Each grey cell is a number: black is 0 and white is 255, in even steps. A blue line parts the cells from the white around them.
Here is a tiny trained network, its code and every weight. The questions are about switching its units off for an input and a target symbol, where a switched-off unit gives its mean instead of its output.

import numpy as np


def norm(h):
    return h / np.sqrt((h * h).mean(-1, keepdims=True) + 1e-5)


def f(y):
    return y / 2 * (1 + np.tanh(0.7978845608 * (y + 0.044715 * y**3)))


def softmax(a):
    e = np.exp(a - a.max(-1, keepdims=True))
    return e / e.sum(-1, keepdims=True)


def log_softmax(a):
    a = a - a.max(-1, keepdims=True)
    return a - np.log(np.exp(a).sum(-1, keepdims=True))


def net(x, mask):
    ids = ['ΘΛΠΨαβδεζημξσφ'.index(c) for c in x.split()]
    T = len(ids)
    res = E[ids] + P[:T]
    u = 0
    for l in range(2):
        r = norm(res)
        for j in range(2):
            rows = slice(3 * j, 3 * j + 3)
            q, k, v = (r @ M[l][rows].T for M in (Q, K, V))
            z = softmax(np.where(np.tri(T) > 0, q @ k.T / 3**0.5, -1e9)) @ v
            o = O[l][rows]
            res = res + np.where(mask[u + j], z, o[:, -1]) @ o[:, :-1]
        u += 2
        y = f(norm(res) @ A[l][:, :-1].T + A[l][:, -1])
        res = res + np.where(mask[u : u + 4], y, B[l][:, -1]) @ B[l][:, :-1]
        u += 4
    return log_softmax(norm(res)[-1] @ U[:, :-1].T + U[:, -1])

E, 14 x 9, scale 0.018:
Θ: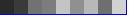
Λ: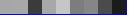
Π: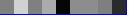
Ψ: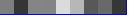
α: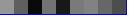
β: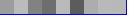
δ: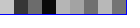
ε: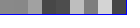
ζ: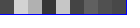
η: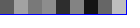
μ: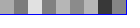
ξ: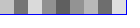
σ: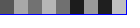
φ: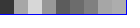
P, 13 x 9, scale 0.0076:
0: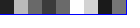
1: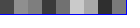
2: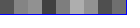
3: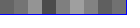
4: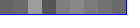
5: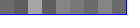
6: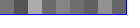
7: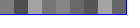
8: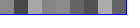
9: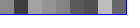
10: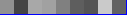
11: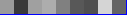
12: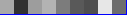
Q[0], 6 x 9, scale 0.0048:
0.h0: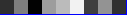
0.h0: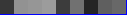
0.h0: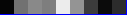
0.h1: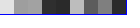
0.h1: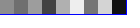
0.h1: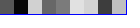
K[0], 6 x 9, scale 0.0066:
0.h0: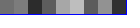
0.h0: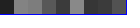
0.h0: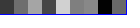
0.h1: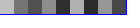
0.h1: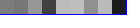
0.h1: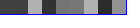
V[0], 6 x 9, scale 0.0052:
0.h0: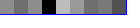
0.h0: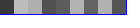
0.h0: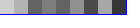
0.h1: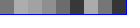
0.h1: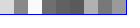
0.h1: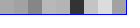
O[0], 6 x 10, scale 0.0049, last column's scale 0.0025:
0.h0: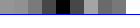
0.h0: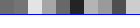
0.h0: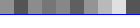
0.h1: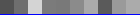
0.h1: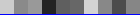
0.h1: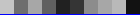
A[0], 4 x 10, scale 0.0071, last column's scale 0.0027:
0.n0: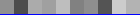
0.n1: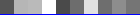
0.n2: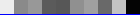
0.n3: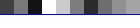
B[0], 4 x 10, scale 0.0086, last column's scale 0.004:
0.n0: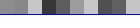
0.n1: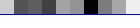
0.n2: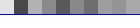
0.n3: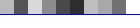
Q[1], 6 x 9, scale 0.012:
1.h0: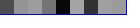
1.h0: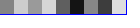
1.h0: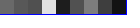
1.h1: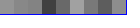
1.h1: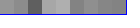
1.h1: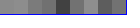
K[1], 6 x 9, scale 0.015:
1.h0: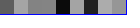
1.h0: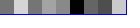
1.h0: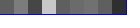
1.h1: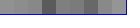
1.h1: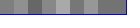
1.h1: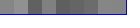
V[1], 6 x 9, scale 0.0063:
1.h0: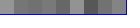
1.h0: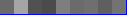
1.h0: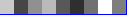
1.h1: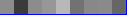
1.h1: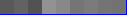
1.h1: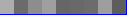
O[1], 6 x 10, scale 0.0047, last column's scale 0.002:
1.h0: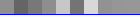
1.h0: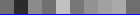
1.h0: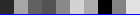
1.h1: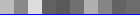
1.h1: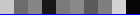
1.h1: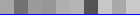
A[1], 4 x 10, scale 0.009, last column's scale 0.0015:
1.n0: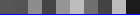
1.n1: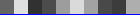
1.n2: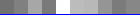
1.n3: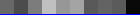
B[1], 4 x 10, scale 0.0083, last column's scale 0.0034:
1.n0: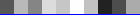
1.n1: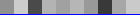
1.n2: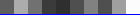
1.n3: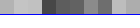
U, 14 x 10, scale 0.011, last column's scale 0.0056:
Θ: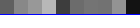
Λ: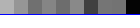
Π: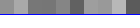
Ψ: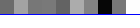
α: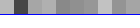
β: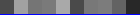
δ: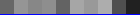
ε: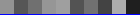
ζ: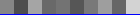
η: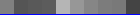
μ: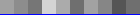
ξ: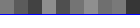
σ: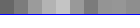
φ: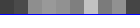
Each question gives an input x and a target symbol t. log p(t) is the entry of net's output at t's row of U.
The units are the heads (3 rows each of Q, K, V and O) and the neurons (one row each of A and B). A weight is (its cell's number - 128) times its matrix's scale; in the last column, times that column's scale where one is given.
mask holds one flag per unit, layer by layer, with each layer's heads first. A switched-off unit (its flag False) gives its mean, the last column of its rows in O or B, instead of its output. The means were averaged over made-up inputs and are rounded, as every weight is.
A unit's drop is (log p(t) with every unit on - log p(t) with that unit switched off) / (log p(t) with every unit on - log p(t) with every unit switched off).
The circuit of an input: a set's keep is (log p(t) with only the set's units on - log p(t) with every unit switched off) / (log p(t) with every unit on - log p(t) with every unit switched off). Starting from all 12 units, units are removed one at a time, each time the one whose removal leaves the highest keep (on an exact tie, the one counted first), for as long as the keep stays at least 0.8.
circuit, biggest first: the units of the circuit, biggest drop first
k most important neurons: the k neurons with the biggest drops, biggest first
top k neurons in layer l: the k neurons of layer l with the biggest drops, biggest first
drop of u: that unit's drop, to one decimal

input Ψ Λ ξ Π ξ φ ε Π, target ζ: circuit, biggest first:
(0.h0, 0.n1, 1.n1)
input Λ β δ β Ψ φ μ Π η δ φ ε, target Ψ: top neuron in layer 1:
(1.n1)
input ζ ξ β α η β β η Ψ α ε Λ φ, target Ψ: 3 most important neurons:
(0.n3, 0.n1, 1.n0)
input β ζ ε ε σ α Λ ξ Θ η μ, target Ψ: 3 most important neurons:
(0.n3, 1.n2, 0.n0)
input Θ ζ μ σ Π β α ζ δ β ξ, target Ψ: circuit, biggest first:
(1.h0, 0.h0)
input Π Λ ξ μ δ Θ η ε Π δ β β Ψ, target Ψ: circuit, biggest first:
(1.h0, 1.n2)
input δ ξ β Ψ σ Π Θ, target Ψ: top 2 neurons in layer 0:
(0.n2, 0.n0)
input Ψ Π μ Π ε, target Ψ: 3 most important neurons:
(1.n1, 0.n3, 0.n0)
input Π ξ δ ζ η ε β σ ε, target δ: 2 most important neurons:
(0.n3, 0.n1)
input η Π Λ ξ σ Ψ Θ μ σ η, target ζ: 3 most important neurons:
(0.n3, 1.n0, 1.n1)
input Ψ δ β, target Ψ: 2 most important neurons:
(0.n2, 1.n1)
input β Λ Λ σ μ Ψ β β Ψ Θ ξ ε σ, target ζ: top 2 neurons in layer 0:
(0.n3, 0.n0)
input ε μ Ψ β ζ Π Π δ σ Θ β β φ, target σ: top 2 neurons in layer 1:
(1.n2, 1.n0)
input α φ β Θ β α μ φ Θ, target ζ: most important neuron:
(0.n3)
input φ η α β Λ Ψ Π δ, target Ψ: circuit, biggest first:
(1.h0, 1.n0, 1.n2)
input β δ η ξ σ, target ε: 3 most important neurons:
(0.n1, 1.n2, 0.n2)
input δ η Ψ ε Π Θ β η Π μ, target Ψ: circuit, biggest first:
(0.n3, 1.n2)
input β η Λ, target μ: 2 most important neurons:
(0.n1, 1.n2)
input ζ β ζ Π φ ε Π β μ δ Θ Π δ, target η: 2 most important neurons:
(0.n3, 1.n0)
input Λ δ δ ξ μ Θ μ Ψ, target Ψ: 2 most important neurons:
(1.n2, 1.n3)
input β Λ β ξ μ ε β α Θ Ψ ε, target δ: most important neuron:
(0.n1)
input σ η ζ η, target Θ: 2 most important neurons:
(0.n3, 0.n1)
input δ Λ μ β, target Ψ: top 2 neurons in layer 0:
(0.n3, 0.n2)
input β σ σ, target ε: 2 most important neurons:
(0.n1, 1.n2)
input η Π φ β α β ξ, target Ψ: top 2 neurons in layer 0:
(0.n0, 0.n3)
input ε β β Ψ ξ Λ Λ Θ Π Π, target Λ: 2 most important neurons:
(0.n1, 0.n3)
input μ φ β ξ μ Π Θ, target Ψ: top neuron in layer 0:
(0.n0)
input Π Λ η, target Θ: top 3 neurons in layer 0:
(0.n1, 0.n3, 0.n2)
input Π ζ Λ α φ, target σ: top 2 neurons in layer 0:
(0.n1, 0.n3)
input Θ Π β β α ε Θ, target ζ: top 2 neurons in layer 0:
(0.n3, 0.n1)
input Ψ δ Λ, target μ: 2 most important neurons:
(1.n2, 0.n3)
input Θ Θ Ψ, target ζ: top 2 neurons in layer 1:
(1.n0, 1.n1)
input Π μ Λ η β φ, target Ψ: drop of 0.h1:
0.1
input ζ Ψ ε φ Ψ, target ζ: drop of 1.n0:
0.1
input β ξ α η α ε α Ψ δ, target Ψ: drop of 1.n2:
0.3
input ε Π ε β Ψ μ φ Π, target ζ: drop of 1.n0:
0.2
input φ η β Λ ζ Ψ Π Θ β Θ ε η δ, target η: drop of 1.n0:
0.0
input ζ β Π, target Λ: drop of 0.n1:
1.1
